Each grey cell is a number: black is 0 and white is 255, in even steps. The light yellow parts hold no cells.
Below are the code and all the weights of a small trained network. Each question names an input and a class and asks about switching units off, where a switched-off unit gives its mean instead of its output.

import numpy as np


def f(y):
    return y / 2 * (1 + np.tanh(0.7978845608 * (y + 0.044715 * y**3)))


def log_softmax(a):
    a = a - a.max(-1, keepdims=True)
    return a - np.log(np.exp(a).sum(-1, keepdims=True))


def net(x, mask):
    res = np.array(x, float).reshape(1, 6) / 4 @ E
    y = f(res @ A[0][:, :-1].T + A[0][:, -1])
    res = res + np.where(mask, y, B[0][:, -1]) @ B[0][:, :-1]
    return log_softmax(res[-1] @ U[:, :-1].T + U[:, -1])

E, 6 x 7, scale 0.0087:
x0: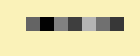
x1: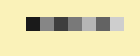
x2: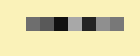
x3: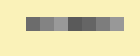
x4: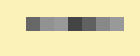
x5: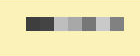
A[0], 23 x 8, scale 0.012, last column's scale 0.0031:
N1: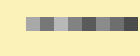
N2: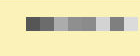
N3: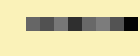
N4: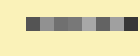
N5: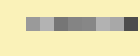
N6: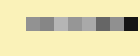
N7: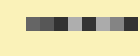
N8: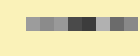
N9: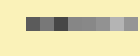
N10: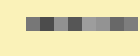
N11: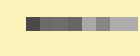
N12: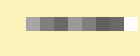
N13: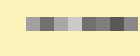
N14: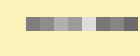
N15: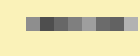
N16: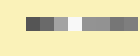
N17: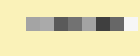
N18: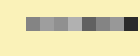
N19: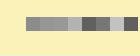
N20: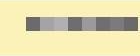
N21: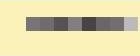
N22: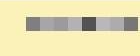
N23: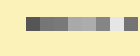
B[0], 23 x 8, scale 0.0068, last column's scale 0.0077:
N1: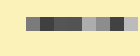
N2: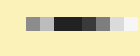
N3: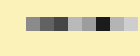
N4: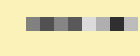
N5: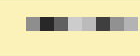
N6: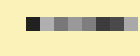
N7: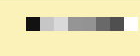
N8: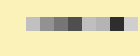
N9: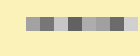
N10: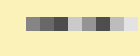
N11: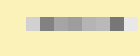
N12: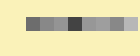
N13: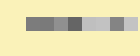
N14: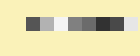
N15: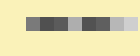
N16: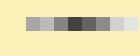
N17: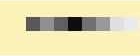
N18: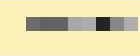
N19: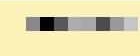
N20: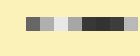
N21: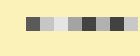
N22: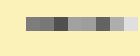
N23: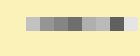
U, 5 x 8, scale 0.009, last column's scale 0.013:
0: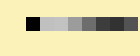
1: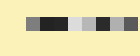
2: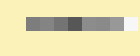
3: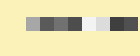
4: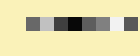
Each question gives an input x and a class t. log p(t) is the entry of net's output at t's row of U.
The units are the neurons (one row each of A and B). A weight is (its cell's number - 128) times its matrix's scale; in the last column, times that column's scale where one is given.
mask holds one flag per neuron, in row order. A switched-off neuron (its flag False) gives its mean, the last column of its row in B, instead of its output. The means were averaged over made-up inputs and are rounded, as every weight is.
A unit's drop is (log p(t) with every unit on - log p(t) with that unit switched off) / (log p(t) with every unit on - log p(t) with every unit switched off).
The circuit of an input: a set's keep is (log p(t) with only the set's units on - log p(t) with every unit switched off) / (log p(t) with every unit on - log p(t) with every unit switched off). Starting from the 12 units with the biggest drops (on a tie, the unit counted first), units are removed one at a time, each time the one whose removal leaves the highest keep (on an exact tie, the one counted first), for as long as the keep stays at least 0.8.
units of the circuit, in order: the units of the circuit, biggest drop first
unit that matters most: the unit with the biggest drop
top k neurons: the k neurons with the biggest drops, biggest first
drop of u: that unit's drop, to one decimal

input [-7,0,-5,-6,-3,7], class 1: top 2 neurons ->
[N19 N5]
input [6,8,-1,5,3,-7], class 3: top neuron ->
[N4]
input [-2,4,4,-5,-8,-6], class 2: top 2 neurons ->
[N2 N16]
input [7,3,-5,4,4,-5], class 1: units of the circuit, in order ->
[N3 N10]
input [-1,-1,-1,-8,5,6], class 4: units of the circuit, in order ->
[N2 N16]
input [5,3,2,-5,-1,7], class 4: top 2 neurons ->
[N2 N16]
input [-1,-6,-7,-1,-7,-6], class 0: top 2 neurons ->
[N14 N6]
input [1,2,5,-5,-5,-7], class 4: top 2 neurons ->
[N17 N14]
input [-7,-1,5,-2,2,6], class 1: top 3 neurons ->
[N19 N22 N18]
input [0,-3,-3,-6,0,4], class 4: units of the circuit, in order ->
[N2 N16 N11]
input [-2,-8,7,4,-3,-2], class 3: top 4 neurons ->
[N8 N13 N14 N1]
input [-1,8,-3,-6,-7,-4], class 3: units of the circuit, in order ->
[N4 N23]
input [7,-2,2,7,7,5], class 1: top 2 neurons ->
[N3 N10]
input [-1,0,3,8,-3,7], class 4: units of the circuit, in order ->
[N2]
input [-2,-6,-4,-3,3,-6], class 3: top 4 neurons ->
[N2 N8 N1 N16]
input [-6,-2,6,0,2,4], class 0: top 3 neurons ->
[N7 N21 N10]
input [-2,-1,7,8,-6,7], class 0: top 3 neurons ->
[N7 N21 N17]
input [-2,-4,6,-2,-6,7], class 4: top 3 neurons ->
[N16 N2 N14]
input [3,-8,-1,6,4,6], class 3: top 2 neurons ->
[N8 N1]
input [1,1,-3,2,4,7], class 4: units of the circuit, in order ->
[N2]
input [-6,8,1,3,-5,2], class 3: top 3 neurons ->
[N23 N9 N4]
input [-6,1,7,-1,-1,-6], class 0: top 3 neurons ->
[N7 N21 N2]
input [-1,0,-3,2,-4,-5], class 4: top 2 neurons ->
[N17 N7]
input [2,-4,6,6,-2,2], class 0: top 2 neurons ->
[N7 N21]
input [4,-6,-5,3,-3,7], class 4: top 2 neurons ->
[N2 N16]
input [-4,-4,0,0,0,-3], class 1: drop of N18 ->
0.2
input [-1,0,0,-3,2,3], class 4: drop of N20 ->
0.1
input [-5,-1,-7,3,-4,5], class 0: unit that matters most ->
N14
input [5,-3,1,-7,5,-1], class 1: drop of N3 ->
0.2
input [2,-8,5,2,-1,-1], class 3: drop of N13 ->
0.1
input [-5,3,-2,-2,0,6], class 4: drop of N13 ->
0.0
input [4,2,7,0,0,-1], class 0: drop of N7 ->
0.1
